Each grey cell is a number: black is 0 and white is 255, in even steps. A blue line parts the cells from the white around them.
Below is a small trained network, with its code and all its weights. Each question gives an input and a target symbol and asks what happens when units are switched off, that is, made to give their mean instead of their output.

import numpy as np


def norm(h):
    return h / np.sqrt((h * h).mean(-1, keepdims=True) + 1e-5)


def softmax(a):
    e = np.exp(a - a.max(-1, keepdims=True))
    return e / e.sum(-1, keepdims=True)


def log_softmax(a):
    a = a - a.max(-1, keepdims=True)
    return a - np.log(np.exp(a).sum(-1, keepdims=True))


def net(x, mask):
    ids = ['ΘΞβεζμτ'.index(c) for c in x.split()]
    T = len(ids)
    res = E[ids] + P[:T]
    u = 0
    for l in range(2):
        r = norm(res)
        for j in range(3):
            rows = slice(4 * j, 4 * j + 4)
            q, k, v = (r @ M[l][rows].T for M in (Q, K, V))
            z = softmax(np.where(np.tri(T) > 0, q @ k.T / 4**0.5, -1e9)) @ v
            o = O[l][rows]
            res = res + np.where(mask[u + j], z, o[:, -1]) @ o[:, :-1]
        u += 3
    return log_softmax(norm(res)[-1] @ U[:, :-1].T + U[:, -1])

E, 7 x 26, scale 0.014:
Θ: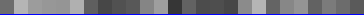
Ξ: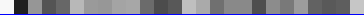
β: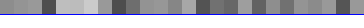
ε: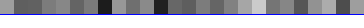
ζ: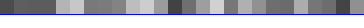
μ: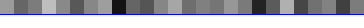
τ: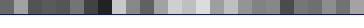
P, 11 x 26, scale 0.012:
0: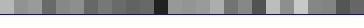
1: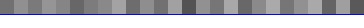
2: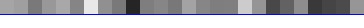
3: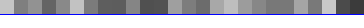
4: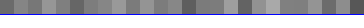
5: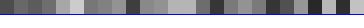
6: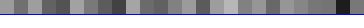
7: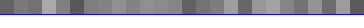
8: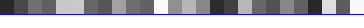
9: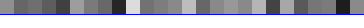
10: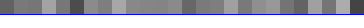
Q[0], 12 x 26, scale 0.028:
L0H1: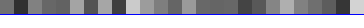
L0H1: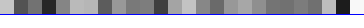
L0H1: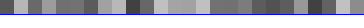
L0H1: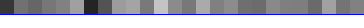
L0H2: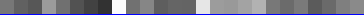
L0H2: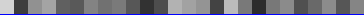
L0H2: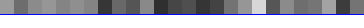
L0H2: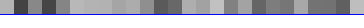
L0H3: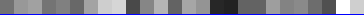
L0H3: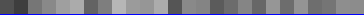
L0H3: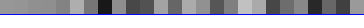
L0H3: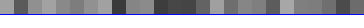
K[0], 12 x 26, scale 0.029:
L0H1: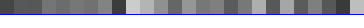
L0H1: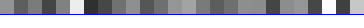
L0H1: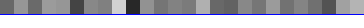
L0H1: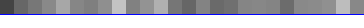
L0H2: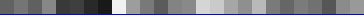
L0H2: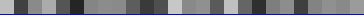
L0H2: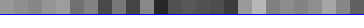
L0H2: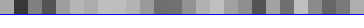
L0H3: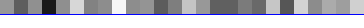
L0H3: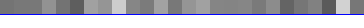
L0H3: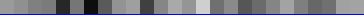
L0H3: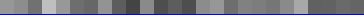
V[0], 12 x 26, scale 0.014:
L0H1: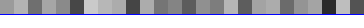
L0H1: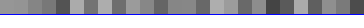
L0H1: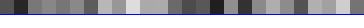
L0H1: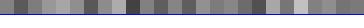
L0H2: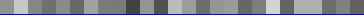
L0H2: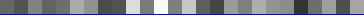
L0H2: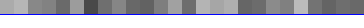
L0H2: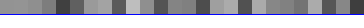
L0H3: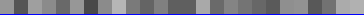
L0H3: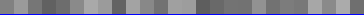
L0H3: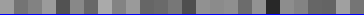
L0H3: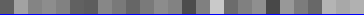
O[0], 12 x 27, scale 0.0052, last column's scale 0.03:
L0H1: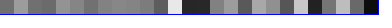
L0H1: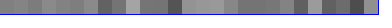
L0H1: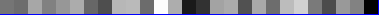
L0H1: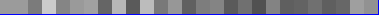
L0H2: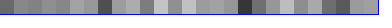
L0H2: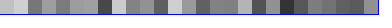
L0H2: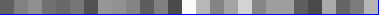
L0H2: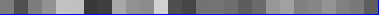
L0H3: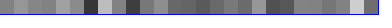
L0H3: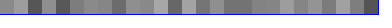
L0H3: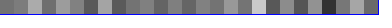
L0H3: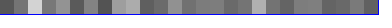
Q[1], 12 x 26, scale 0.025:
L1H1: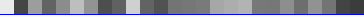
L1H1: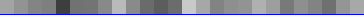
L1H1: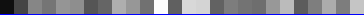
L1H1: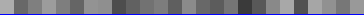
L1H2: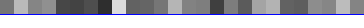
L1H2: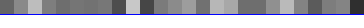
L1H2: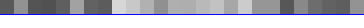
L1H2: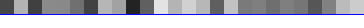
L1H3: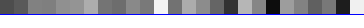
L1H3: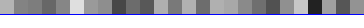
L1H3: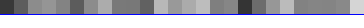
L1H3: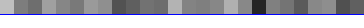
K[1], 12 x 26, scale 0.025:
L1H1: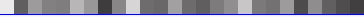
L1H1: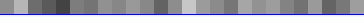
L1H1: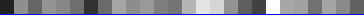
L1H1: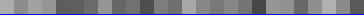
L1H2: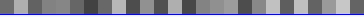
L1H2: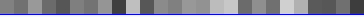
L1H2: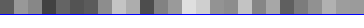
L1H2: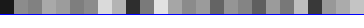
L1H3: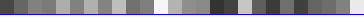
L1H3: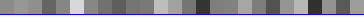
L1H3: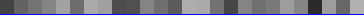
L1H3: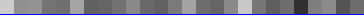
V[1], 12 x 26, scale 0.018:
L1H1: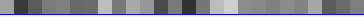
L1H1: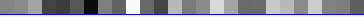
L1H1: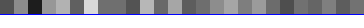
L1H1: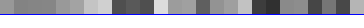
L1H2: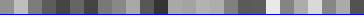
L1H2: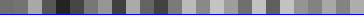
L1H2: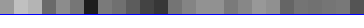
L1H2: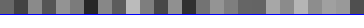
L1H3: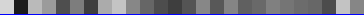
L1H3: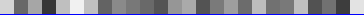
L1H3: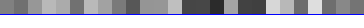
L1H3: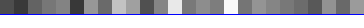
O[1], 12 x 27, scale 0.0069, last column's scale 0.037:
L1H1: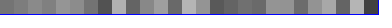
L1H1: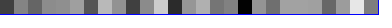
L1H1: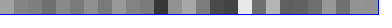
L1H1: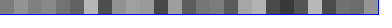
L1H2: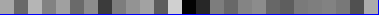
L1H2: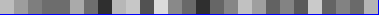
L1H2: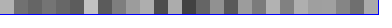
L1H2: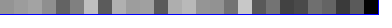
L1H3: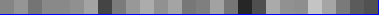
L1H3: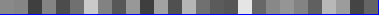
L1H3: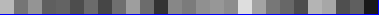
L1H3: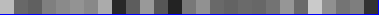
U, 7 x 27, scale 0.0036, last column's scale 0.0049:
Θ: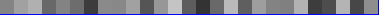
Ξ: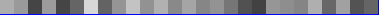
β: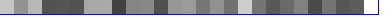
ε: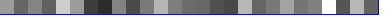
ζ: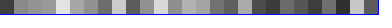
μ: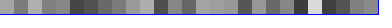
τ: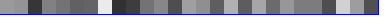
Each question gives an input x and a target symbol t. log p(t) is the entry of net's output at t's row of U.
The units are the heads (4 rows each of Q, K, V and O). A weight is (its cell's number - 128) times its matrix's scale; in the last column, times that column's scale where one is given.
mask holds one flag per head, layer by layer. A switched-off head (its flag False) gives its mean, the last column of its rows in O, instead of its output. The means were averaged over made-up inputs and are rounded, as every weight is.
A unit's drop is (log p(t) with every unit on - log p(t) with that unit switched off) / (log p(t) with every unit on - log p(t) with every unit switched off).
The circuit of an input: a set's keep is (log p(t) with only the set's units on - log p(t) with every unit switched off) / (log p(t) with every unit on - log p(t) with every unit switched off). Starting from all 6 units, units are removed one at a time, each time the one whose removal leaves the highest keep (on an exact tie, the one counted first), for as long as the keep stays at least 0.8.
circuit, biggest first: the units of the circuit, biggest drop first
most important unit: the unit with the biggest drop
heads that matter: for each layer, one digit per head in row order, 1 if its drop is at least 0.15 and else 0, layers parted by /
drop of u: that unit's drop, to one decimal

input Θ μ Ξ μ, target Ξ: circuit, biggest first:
L1H3; L0H3
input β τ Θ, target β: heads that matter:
010 / 100
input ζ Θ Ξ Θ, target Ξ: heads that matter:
000 / 001
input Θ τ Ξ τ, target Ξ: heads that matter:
110 / 111
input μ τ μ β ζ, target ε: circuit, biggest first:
L0H1; L1H1; L0H2
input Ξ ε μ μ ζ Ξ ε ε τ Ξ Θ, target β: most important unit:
L0H1
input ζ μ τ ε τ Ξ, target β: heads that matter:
010 / 100
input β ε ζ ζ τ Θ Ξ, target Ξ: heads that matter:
010 / 001
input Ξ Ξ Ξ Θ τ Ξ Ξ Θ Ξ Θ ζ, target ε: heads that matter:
110 / 101
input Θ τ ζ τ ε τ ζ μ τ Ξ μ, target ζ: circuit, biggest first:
L0H1; L1H2; L1H1
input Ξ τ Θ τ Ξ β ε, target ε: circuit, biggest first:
L0H2; L0H1; L1H1
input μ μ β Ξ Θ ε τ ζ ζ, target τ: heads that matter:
000 / 010
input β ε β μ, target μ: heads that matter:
100 / 001
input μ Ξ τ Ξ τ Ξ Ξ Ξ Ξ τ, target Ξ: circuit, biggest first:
L1H3
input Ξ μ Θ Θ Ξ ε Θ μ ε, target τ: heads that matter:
110 / 010
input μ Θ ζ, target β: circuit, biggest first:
L0H2; L1H1
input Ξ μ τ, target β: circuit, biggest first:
L0H1; L1H1
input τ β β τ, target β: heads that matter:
110 / 001
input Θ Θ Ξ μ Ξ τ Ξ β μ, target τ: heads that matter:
000 / 110
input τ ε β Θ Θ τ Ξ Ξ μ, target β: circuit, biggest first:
L0H2
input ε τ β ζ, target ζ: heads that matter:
110 / 001
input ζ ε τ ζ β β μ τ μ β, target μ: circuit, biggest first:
L1H3; L0H2
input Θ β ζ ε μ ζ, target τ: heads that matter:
110 / 010
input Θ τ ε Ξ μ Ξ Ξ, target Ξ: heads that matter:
000 / 001
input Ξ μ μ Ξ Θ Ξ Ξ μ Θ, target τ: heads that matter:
000 / 010
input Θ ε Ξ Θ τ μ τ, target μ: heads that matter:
110 / 111
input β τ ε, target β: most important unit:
L1H1
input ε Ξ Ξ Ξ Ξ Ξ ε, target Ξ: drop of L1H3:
0.3
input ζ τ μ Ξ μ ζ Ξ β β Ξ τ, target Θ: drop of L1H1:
0.1
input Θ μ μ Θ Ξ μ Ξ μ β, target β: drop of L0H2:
0.8
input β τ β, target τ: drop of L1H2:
0.2
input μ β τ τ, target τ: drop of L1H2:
0.2
